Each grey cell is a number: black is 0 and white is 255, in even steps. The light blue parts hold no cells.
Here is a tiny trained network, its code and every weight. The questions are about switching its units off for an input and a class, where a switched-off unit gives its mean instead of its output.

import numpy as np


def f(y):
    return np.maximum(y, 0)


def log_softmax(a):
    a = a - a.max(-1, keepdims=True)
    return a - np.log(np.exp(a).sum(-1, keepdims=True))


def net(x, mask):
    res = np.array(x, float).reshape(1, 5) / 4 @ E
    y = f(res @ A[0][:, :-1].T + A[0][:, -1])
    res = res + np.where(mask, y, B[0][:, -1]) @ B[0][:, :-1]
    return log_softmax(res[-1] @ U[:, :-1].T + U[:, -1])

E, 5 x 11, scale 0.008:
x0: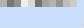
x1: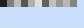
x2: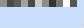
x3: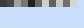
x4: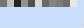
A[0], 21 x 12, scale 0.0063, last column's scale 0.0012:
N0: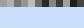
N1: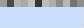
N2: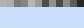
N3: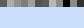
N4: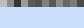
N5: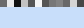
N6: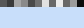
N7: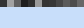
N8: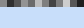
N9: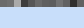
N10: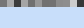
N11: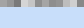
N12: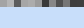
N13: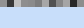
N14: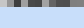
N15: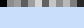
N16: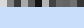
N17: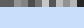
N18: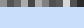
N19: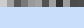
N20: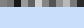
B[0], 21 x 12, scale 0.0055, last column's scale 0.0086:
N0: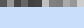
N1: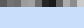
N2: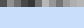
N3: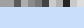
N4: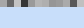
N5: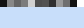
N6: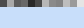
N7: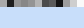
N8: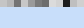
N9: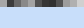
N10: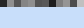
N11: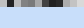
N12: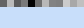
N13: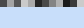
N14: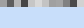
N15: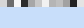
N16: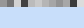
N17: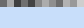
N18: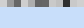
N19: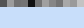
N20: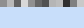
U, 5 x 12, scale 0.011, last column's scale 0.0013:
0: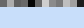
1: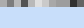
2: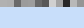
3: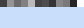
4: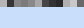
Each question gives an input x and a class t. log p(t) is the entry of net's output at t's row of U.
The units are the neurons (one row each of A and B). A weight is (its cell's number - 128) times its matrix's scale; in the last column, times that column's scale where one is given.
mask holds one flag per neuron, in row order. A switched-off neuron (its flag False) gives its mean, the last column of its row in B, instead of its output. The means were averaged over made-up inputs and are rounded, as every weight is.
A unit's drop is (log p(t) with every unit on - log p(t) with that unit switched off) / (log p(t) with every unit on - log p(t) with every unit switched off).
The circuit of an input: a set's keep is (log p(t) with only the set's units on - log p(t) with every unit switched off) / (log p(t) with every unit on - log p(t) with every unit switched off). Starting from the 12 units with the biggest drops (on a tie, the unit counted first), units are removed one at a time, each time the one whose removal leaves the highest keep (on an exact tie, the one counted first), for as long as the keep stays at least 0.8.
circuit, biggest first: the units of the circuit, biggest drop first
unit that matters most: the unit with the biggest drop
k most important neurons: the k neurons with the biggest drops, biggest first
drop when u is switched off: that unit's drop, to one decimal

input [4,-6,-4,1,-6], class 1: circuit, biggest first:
N16
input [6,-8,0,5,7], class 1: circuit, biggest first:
N16, N14
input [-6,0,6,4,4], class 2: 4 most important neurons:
N20, N8, N18, N11
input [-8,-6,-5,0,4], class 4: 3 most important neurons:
N7, N15, N9
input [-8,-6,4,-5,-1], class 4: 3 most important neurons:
N7, N9, N15
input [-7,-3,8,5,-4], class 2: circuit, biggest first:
N8, N18
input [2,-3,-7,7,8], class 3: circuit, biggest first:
N5, N10
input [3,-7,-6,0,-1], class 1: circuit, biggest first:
N16, N14
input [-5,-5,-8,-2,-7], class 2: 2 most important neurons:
N3, N5
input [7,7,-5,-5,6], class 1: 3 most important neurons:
N15, N7, N9
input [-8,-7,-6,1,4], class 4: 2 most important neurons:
N7, N15
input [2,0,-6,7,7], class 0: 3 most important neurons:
N6, N17, N13
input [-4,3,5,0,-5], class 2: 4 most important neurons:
N8, N5, N18, N13
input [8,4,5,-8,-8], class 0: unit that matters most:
N0
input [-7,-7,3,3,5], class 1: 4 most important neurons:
N14, N16, N4, N11
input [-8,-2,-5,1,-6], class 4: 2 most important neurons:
N7, N9
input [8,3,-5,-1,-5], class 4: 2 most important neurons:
N11, N1
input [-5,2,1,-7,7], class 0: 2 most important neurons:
N12, N19
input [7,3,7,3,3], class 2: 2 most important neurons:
N8, N20
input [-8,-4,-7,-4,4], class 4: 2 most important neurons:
N7, N8
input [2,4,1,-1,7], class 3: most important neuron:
N5
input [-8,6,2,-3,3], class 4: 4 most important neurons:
N7, N9, N16, N14
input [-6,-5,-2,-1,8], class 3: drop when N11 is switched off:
0.1
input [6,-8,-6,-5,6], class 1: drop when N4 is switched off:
0.1
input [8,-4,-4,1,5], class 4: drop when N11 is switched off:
0.6
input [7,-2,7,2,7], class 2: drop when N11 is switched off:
-0.1
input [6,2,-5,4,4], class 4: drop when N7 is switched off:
-0.1
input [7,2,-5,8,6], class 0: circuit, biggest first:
N6
